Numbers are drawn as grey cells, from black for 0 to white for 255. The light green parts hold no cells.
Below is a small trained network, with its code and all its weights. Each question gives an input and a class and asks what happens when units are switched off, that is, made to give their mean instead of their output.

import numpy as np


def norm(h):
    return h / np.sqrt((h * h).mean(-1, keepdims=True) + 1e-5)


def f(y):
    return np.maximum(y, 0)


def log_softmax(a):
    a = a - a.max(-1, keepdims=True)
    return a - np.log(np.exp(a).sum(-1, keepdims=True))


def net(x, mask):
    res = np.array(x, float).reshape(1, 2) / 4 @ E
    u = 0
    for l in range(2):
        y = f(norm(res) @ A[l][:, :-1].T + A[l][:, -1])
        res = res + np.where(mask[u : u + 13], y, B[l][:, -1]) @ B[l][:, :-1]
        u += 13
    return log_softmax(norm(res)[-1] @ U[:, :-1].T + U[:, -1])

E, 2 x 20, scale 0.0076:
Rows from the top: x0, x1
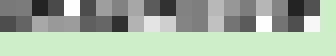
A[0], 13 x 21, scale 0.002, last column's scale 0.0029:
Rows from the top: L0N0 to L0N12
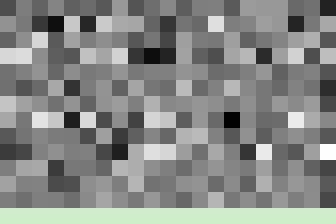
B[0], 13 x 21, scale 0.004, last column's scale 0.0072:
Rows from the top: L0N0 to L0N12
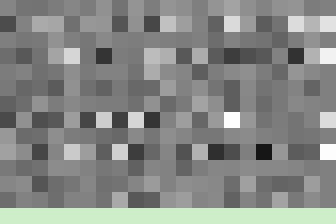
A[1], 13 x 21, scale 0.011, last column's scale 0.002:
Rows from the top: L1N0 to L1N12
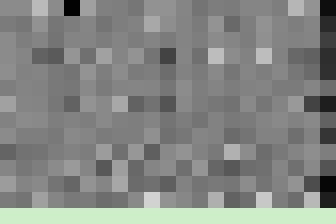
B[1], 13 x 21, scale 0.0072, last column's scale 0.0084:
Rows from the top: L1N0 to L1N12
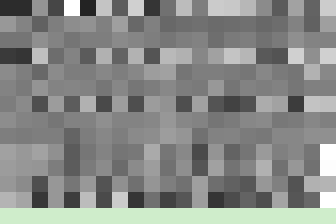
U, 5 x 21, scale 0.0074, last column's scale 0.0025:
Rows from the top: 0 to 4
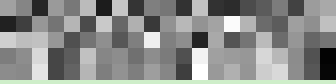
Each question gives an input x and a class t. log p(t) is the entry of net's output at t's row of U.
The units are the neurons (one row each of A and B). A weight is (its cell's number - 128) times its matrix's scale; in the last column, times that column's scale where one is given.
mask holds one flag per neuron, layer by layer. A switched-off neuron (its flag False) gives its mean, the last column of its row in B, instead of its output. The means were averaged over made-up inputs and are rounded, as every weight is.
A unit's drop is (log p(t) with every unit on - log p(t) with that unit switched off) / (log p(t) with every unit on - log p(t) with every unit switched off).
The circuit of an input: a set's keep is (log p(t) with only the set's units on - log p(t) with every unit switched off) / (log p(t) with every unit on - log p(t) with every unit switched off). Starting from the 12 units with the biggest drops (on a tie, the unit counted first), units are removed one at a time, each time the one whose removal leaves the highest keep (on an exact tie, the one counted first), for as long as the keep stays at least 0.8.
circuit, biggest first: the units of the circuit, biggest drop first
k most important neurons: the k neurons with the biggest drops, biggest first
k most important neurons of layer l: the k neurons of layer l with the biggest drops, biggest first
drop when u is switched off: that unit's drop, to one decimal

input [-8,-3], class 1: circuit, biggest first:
(L1N0)
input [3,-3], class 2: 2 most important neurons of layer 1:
(L1N12 L1N0)
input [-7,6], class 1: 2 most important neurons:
(L1N0 L0N3)
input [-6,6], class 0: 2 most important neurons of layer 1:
(L1N12 L1N3)
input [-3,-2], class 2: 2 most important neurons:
(L0N3 L0N7)
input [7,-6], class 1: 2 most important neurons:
(L1N3 L0N9)
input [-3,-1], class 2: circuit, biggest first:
(L0N7 L1N9)
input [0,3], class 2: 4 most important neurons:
(L0N9 L1N10 L0N3 L1N12)
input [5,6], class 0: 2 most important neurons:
(L1N12 L0N7)
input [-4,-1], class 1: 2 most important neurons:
(L0N9 L1N0)
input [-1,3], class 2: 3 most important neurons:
(L0N9 L1N10 L1N12)
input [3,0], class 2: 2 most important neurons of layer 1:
(L1N9 L1N0)
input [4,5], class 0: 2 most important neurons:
(L0N7 L1N12)
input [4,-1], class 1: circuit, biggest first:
(L1N3)
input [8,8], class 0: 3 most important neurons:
(L1N12 L0N7 L1N0)
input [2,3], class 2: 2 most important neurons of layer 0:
(L0N9 L0N3)
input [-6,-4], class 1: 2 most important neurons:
(L1N0 L0N9)
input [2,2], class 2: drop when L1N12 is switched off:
0.2
